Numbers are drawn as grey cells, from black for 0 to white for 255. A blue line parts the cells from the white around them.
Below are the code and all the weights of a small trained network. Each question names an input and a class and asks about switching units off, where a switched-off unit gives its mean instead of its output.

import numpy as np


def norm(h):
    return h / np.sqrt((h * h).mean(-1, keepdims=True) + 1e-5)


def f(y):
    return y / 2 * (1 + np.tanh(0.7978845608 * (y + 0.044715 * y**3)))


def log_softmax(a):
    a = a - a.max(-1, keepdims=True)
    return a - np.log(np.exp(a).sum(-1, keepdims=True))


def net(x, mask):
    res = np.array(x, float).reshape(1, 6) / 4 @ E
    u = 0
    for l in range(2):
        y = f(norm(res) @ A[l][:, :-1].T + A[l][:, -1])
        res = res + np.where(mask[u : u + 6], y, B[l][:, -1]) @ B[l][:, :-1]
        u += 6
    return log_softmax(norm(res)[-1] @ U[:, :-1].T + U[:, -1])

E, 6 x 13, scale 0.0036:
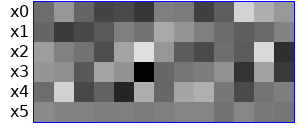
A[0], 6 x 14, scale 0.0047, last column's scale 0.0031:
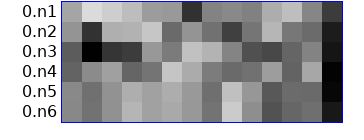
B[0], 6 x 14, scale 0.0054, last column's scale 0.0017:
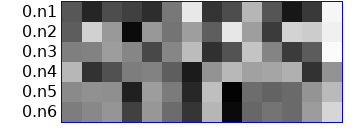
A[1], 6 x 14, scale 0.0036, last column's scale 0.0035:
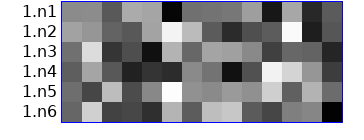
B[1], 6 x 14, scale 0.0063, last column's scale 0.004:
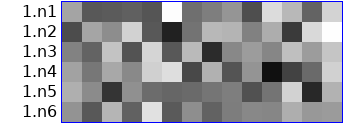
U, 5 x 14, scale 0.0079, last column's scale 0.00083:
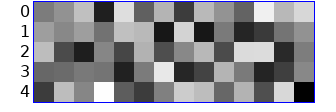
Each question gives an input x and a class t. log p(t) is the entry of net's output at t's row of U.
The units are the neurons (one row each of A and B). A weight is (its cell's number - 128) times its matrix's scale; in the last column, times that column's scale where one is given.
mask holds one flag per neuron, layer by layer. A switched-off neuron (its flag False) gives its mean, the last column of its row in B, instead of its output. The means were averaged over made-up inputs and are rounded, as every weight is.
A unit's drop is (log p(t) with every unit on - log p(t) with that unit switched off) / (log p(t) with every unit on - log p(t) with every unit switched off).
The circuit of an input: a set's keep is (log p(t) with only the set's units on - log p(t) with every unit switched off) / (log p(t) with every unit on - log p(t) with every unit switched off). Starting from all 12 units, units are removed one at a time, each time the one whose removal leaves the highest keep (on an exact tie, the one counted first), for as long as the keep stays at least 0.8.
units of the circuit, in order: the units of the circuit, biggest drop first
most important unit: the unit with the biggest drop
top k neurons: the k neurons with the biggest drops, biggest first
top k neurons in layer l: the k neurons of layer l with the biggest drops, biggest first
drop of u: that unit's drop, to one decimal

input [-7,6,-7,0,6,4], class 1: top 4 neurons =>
1.n2, 0.n2, 0.n6, 0.n5
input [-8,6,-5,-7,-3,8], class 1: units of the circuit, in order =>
0.n6, 0.n5
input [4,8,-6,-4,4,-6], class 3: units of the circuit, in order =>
0.n3
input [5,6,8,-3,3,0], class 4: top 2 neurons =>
1.n2, 0.n1
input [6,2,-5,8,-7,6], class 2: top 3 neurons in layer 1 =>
1.n1, 1.n3, 1.n2
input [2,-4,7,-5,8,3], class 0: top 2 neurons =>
1.n3, 1.n6
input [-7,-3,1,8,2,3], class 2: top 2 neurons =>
1.n1, 1.n4
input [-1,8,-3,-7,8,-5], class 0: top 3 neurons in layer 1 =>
1.n3, 1.n6, 1.n1
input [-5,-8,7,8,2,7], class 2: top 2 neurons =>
1.n1, 0.n3
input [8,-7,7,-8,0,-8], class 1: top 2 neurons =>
1.n4, 1.n1
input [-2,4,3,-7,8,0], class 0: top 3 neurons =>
1.n3, 1.n6, 1.n1
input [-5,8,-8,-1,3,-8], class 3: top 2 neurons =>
0.n3, 1.n2
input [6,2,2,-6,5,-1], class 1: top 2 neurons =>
1.n4, 0.n2
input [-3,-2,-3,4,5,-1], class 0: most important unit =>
1.n3
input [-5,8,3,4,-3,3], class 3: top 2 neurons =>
0.n3, 1.n4
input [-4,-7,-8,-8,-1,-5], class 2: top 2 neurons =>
1.n5, 1.n2
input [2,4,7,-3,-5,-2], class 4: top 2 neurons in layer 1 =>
1.n2, 1.n3
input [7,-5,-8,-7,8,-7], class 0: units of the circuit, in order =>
1.n2, 1.n3
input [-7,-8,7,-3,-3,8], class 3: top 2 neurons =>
0.n1, 1.n4
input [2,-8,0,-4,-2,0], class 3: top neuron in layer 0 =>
0.n1
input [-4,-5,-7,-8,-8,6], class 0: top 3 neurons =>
0.n2, 1.n2, 1.n1
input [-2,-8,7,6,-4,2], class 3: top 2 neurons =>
0.n1, 1.n5
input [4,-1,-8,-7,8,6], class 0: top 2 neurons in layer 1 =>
1.n6, 1.n2
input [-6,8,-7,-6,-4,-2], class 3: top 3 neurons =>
0.n3, 1.n2, 1.n4
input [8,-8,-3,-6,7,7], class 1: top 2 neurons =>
1.n4, 0.n2
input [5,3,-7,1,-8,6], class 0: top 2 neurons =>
0.n2, 1.n2
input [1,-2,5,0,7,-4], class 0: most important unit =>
1.n3
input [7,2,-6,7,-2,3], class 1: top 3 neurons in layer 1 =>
1.n4, 1.n2, 1.n5
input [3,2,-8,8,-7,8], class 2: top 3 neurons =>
1.n1, 1.n2, 1.n3
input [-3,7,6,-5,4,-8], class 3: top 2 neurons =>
0.n3, 1.n1
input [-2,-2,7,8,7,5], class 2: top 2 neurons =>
1.n1, 0.n2
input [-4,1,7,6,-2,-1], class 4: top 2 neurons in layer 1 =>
1.n2, 1.n5
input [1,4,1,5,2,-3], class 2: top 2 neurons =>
1.n1, 0.n1
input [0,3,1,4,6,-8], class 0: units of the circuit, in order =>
1.n3
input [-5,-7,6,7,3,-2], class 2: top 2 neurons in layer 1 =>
1.n1, 1.n4
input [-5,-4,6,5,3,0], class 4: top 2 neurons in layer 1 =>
1.n2, 1.n4
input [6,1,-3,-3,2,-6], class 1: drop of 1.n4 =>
0.7
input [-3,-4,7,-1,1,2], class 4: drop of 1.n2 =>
1.1
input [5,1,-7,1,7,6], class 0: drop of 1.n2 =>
0.4
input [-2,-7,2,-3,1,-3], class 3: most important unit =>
0.n1
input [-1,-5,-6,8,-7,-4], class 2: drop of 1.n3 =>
0.3
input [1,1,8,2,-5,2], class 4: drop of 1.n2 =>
1.0
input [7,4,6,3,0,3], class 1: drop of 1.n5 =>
0.0
